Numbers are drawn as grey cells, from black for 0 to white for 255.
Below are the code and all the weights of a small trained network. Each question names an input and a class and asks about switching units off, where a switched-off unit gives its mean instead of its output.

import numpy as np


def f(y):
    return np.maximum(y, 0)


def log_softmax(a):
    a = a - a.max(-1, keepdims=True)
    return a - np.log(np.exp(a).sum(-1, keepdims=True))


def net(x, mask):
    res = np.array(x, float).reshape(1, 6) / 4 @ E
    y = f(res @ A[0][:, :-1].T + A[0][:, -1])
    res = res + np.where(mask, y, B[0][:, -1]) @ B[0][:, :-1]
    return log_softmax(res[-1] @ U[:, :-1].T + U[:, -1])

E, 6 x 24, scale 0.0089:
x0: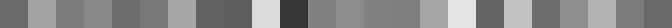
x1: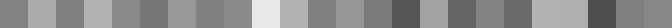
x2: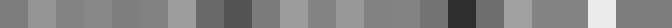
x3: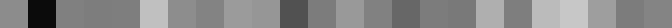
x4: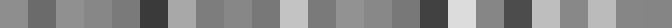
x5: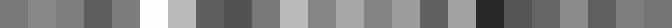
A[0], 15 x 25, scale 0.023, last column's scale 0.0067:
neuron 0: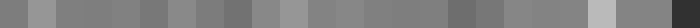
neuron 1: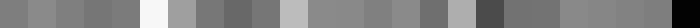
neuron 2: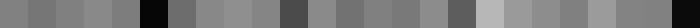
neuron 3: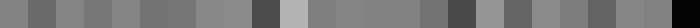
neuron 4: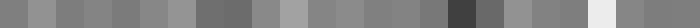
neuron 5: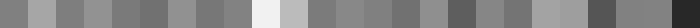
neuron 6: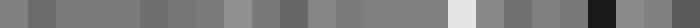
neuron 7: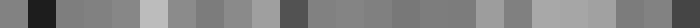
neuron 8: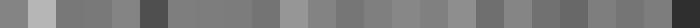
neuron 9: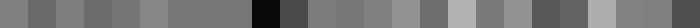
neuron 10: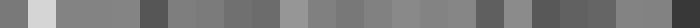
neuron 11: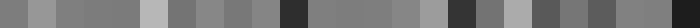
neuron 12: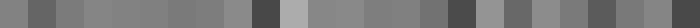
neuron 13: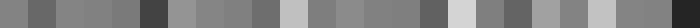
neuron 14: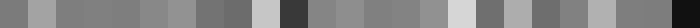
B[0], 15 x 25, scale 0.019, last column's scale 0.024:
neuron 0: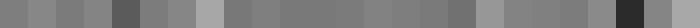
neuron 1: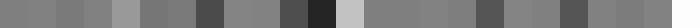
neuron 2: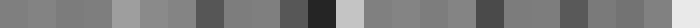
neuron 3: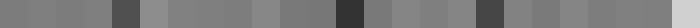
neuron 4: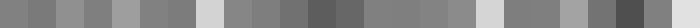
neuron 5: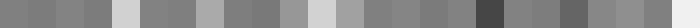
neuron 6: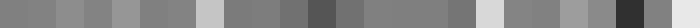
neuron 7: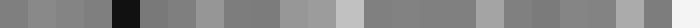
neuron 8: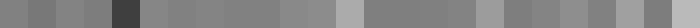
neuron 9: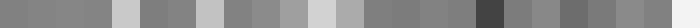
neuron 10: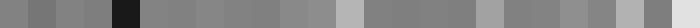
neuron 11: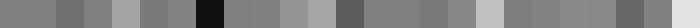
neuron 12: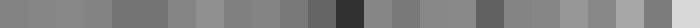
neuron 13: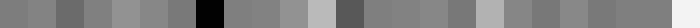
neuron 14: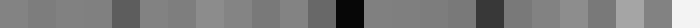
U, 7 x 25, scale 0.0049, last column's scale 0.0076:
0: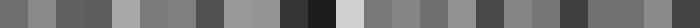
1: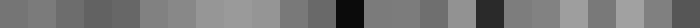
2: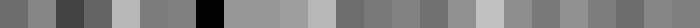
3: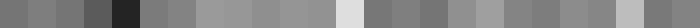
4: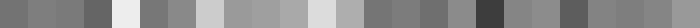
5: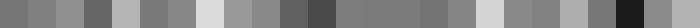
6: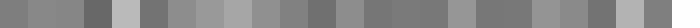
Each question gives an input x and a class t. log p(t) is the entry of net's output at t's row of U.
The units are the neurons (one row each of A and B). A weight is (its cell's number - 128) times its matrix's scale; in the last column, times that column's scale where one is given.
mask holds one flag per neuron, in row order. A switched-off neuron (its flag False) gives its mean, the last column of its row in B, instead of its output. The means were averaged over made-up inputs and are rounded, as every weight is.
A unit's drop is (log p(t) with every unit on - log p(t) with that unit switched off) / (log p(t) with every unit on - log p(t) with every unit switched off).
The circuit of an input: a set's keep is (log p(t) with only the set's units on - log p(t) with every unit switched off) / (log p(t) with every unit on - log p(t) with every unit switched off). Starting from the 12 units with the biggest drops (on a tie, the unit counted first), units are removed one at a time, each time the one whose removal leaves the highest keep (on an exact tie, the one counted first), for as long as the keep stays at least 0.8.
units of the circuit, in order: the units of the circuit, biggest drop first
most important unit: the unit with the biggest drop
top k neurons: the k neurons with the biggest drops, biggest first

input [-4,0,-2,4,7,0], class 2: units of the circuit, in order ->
(neuron 13)
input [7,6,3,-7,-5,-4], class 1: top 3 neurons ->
(neuron 14; neuron 7; neuron 9)
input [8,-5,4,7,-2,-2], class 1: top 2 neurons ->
(neuron 14; neuron 10)
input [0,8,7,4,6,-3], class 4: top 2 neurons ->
(neuron 5; neuron 6)
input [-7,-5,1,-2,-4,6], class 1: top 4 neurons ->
(neuron 12; neuron 3; neuron 2; neuron 5)
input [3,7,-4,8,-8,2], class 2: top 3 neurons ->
(neuron 11; neuron 10; neuron 9)
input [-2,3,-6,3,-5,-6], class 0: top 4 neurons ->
(neuron 2; neuron 4; neuron 13; neuron 0)
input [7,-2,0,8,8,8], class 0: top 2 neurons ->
(neuron 1; neuron 11)
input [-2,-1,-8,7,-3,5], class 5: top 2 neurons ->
(neuron 6; neuron 10)
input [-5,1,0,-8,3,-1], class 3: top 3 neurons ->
(neuron 10; neuron 14; neuron 8)
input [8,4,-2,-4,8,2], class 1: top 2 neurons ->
(neuron 14; neuron 11)
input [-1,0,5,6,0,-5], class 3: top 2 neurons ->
(neuron 7; neuron 1)
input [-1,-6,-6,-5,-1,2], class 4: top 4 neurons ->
(neuron 9; neuron 4; neuron 7; neuron 0)
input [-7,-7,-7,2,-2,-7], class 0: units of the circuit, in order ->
(neuron 2)
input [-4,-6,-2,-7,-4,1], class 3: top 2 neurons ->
(neuron 10; neuron 5)
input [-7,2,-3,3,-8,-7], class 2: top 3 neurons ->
(neuron 11; neuron 1; neuron 14)
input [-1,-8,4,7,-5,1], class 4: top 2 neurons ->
(neuron 9; neuron 10)
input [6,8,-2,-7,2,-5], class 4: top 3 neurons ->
(neuron 5; neuron 7; neuron 1)
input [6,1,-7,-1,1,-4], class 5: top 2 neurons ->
(neuron 6; neuron 3)
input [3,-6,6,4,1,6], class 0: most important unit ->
neuron 1
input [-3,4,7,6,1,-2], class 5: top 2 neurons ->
(neuron 4; neuron 10)
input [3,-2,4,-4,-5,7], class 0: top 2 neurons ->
(neuron 1; neuron 13)
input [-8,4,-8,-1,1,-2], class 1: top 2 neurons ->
(neuron 3; neuron 12)
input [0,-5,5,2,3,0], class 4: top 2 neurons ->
(neuron 9; neuron 6)
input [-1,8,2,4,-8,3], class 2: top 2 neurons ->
(neuron 11; neuron 9)
